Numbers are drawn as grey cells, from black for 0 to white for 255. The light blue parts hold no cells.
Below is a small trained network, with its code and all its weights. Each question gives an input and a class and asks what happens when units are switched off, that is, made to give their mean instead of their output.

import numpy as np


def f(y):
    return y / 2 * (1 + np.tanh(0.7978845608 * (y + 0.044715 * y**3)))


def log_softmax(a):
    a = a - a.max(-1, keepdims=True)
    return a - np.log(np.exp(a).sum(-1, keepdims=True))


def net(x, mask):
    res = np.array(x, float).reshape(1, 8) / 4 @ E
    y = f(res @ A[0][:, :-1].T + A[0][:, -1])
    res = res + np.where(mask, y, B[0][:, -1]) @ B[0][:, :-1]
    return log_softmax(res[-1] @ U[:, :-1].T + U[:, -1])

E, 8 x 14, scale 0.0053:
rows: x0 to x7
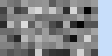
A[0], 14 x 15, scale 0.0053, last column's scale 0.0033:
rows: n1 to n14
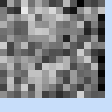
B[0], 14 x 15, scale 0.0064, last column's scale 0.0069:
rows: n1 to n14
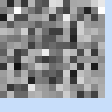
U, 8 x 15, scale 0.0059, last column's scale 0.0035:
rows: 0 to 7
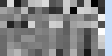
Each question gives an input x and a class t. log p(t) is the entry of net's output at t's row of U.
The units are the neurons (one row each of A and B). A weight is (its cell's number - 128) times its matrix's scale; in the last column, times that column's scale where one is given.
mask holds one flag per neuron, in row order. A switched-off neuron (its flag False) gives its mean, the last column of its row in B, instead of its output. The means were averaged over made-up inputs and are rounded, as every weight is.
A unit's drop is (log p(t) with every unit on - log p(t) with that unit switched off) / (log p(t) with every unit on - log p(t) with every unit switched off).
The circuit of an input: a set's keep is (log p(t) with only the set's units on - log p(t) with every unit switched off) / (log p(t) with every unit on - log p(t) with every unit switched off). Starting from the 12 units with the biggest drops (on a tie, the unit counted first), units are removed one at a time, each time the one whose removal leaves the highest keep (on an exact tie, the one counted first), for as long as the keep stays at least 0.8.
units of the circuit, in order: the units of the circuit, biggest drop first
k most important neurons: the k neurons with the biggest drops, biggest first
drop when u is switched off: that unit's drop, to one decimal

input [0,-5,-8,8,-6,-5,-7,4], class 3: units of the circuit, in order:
[n1, n13]
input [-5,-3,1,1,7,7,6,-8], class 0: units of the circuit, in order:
[n10]
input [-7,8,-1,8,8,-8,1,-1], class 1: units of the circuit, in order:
[n5, n12, n11]
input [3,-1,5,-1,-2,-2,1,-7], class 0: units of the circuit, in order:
[n10, n3]
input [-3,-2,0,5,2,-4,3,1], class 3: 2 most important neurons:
[n1, n2]
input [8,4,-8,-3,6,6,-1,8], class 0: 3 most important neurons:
[n8, n14, n1]
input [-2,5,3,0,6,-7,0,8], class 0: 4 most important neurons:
[n8, n14, n2, n1]
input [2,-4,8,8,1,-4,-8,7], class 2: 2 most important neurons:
[n1, n10]
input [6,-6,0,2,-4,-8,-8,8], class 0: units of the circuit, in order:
[n8, n14]
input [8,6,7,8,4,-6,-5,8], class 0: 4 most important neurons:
[n14, n8, n2, n13]
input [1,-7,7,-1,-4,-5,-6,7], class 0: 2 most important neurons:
[n8, n14]
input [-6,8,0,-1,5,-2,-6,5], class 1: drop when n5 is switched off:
0.1
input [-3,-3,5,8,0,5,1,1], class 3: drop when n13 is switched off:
0.2
